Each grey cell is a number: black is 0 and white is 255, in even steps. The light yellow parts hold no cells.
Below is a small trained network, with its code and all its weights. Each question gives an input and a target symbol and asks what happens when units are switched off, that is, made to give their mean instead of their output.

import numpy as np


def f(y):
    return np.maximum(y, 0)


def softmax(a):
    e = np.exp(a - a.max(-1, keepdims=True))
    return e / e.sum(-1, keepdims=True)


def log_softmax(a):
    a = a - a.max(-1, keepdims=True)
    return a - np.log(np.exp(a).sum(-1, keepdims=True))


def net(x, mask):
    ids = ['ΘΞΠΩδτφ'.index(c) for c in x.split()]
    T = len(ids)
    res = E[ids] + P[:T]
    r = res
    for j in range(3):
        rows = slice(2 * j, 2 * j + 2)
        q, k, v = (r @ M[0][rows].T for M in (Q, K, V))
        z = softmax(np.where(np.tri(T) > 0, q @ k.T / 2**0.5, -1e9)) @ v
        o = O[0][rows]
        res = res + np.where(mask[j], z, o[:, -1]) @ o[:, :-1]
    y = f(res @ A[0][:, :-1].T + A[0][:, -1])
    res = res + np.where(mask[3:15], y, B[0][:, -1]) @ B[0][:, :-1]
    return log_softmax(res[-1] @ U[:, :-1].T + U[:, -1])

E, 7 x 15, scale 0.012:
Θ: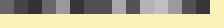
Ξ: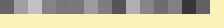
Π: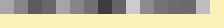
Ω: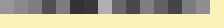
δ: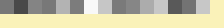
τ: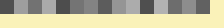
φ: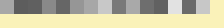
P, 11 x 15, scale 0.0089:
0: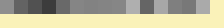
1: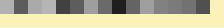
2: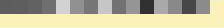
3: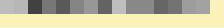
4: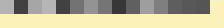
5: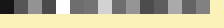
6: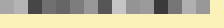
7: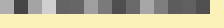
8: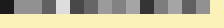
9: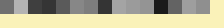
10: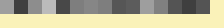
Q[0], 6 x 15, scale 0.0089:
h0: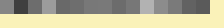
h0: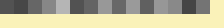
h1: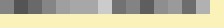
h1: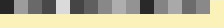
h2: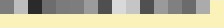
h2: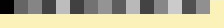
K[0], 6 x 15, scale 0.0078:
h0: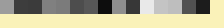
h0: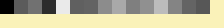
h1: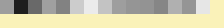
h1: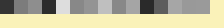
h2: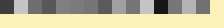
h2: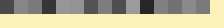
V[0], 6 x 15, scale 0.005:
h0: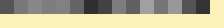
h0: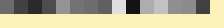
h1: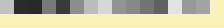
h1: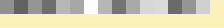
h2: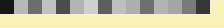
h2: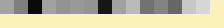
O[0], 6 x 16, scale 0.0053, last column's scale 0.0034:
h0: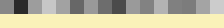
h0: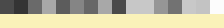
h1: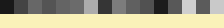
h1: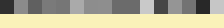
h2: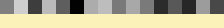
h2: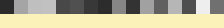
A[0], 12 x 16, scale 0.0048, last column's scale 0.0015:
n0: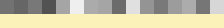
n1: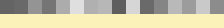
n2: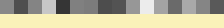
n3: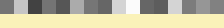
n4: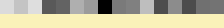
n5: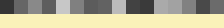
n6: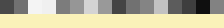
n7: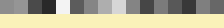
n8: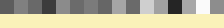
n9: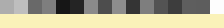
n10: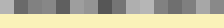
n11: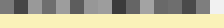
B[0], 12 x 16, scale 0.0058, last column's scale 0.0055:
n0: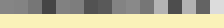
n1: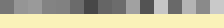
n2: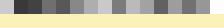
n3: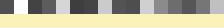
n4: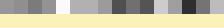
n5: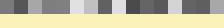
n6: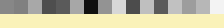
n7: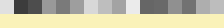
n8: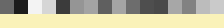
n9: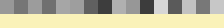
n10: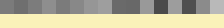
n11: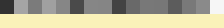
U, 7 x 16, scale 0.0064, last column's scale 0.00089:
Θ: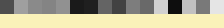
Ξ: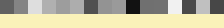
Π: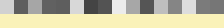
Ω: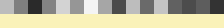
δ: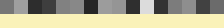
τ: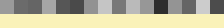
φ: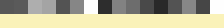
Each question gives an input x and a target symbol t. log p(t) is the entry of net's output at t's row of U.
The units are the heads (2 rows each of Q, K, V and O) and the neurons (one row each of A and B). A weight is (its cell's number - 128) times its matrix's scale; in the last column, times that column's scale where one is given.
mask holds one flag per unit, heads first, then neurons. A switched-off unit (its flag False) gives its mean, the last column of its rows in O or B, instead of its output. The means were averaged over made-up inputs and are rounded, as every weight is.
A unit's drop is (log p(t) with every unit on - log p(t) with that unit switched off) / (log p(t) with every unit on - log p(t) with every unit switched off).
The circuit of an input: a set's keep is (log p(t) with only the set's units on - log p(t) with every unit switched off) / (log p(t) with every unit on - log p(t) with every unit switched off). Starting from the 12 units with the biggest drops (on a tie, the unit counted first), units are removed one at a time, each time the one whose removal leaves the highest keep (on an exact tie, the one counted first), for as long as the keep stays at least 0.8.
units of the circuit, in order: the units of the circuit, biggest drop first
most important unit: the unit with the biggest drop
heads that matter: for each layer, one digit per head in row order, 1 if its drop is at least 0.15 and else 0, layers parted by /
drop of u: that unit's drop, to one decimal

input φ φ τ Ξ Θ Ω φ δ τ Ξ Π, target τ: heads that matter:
100
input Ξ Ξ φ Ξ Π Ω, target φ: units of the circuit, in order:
[h1; n5; n6; n3]
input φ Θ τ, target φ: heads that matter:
010
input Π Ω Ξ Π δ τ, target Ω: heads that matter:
111
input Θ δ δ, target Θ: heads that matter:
100
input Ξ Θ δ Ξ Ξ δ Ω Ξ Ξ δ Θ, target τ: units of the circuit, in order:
[h0; n2]
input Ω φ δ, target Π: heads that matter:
001
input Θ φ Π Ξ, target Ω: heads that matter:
100
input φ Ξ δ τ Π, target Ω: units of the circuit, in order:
[n4; h0; n6]
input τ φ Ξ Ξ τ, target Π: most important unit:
n9
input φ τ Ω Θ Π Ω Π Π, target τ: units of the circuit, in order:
[h0; n2; h2]
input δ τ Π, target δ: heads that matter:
110
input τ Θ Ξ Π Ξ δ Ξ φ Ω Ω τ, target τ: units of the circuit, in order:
[h0; n2; n9]
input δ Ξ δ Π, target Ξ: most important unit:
h2
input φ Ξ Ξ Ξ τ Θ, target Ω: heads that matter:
001
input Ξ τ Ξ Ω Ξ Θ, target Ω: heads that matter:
011
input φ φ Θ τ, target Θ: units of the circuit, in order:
[h2; n3; n9]
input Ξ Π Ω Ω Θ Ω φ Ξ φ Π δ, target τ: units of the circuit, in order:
[h0; n2; n6]
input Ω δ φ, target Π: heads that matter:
001
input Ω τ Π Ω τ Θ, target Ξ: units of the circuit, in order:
[n5]
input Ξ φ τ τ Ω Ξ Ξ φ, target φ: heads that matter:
110
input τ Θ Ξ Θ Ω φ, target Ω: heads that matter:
101
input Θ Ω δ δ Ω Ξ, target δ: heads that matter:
010
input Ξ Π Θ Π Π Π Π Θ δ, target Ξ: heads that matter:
011
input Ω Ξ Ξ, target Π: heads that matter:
001
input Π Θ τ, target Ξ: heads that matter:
001
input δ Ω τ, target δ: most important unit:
h1
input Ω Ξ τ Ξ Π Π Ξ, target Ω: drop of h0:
0.3
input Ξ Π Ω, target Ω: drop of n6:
0.5
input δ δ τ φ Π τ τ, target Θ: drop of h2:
0.4
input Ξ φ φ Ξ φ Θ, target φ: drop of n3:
0.1
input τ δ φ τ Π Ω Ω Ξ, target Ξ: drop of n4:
0.1
